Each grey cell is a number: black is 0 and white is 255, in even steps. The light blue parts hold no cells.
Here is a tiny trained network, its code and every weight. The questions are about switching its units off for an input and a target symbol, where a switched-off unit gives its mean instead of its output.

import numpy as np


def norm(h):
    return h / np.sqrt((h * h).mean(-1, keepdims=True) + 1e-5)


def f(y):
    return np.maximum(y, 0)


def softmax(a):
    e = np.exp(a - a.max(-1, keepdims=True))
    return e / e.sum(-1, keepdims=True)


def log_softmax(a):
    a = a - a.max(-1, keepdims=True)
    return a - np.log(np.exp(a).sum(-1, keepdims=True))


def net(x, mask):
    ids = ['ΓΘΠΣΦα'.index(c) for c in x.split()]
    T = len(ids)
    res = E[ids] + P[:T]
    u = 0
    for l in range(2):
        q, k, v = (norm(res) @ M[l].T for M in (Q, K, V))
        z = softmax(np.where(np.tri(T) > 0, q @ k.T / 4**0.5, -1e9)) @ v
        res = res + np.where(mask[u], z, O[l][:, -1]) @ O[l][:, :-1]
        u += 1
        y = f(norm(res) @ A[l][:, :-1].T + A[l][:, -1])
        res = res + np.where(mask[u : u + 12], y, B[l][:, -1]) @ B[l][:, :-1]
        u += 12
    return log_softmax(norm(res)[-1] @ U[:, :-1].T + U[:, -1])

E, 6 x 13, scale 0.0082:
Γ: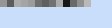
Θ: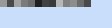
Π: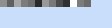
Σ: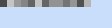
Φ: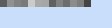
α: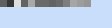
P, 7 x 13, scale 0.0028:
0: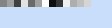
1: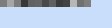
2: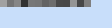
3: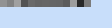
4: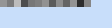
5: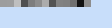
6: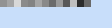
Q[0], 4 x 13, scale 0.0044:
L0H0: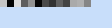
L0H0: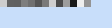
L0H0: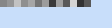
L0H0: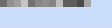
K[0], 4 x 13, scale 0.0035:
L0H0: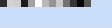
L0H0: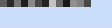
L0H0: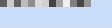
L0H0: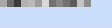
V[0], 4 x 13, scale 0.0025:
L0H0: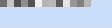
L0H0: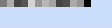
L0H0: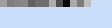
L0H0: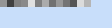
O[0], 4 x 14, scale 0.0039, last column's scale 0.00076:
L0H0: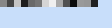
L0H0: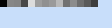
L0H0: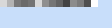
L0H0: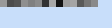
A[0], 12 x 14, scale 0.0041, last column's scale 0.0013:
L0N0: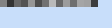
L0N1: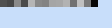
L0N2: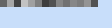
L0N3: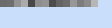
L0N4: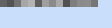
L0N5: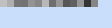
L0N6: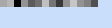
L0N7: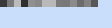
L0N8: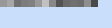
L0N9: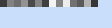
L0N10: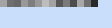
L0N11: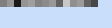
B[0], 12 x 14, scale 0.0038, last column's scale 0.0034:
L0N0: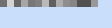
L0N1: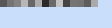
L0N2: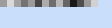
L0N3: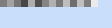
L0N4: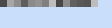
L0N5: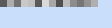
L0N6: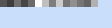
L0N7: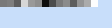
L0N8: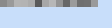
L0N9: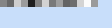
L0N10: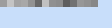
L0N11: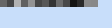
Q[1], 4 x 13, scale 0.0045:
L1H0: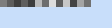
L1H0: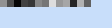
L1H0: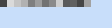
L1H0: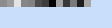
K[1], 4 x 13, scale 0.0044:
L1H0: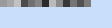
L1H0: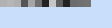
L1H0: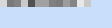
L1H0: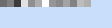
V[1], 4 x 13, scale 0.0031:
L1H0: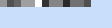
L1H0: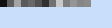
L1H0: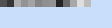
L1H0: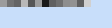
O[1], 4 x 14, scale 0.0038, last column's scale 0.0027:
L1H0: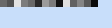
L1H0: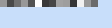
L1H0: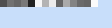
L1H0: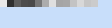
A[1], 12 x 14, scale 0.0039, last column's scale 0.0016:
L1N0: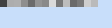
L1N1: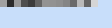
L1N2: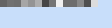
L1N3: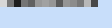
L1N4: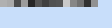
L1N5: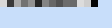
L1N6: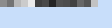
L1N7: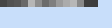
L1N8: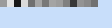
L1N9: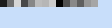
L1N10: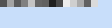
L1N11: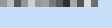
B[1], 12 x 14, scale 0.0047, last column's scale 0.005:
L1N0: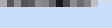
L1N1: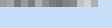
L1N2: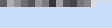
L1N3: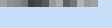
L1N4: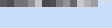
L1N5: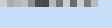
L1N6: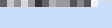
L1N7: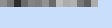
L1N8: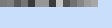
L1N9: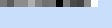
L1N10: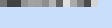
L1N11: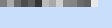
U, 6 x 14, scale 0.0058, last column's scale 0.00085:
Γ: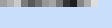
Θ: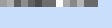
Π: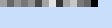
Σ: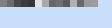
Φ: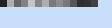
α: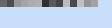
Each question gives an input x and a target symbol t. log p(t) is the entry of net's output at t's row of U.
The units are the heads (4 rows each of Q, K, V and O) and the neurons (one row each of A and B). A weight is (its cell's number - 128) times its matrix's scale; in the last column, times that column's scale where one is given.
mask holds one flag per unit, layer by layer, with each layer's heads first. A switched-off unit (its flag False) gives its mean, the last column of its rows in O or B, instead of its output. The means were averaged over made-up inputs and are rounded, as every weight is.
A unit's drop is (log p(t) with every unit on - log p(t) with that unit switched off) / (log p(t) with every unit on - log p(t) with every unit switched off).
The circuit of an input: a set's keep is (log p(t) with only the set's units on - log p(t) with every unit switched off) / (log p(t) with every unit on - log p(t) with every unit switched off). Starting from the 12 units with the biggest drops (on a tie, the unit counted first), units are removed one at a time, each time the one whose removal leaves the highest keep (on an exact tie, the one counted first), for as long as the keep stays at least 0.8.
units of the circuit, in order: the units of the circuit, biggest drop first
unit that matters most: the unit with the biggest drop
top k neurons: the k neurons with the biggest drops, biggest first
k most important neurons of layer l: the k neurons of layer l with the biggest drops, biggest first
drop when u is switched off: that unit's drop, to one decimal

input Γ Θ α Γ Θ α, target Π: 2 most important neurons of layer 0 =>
[L0N7, L0N6]
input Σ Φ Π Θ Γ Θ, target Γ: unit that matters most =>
L0H0
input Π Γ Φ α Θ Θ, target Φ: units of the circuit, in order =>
[L0H0, L1H0]
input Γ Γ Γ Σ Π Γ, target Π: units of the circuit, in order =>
[L1H0, L0H0, L1N2]
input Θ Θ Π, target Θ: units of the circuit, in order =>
[L1H0, L1N9]
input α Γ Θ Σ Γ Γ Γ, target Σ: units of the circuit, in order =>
[L1H0, L1N6]
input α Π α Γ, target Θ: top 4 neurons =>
[L1N9, L1N11, L1N0, L1N3]
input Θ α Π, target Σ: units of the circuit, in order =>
[L0N6, L1N6]
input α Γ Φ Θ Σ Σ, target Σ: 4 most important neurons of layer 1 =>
[L1N6, L1N0, L1N5, L1N8]
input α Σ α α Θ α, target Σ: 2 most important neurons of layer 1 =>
[L1N6, L1N5]
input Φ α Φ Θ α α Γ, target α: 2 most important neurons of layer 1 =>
[L1N11, L1N9]
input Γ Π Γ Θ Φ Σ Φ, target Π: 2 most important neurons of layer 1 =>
[L1N2, L1N10]
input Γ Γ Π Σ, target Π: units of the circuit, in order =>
[L1H0, L0H0]
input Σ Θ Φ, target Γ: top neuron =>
[L1N10]
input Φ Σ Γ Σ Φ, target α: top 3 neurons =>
[L0N7, L1N11, L0N2]
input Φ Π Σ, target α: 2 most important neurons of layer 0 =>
[L0N7, L0N2]
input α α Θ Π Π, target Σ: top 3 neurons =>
[L1N6, L0N6, L1N5]
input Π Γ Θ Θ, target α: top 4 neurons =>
[L1N4, L1N11, L0N6, L1N10]
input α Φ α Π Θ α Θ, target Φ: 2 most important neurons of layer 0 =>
[L0N7, L0N3]
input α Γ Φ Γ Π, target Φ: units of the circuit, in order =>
[L0H0]
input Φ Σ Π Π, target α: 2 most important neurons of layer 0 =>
[L0N7, L0N1]
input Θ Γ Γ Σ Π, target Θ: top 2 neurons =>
[L1N9, L0N7]
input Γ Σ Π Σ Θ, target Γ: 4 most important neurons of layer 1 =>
[L1N10, L1N1, L1N7, L1N11]
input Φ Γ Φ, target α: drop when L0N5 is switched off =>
0.0
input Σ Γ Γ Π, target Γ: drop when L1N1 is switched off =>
0.1
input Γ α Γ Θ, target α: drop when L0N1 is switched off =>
-0.1
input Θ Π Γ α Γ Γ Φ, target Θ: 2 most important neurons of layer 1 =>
[L1N9, L1N11]
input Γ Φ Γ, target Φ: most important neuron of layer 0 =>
[L0N2]
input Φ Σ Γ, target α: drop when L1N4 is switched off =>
-0.1
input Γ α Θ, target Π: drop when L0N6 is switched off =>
0.2
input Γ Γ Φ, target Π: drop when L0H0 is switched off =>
0.3
